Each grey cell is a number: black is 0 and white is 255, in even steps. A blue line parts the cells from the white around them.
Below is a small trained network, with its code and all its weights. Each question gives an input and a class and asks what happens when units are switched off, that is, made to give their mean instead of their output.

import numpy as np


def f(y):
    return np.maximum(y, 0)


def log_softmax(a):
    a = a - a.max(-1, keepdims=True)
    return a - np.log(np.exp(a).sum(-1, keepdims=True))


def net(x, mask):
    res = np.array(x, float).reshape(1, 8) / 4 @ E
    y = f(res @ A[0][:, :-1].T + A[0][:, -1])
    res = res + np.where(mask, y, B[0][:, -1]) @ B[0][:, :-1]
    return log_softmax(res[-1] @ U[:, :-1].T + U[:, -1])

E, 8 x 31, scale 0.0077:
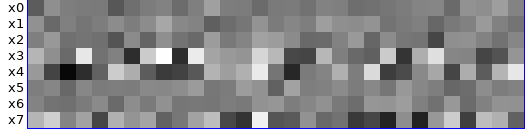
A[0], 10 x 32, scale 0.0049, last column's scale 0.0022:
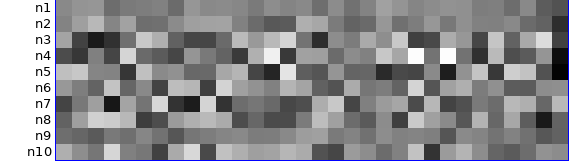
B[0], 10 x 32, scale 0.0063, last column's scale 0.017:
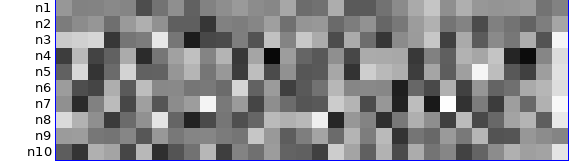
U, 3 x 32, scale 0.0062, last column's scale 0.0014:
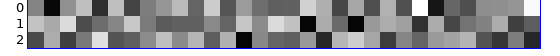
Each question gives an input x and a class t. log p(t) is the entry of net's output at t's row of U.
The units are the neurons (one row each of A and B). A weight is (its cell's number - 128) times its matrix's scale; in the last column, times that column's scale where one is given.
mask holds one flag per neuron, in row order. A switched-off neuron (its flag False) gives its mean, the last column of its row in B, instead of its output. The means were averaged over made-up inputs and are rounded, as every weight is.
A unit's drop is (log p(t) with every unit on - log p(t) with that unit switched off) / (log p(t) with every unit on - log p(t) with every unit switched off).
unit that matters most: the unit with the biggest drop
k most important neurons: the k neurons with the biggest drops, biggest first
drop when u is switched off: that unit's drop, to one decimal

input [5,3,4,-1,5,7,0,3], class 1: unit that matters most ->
n3
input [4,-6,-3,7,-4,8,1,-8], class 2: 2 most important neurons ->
(n4, n7)
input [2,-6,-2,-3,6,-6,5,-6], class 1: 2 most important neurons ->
(n3, n5)
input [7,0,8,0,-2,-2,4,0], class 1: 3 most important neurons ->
(n7, n5, n4)
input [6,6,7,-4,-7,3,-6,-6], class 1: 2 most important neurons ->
(n8, n5)
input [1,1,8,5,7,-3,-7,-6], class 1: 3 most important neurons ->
(n3, n7, n5)
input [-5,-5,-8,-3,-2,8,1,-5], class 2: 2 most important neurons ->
(n4, n10)
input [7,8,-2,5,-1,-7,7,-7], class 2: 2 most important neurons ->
(n4, n7)
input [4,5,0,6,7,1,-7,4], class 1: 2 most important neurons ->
(n3, n7)
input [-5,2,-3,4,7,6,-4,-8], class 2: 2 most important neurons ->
(n4, n8)
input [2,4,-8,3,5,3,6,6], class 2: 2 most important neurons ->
(n5, n8)
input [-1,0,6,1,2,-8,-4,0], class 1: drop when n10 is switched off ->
0.3
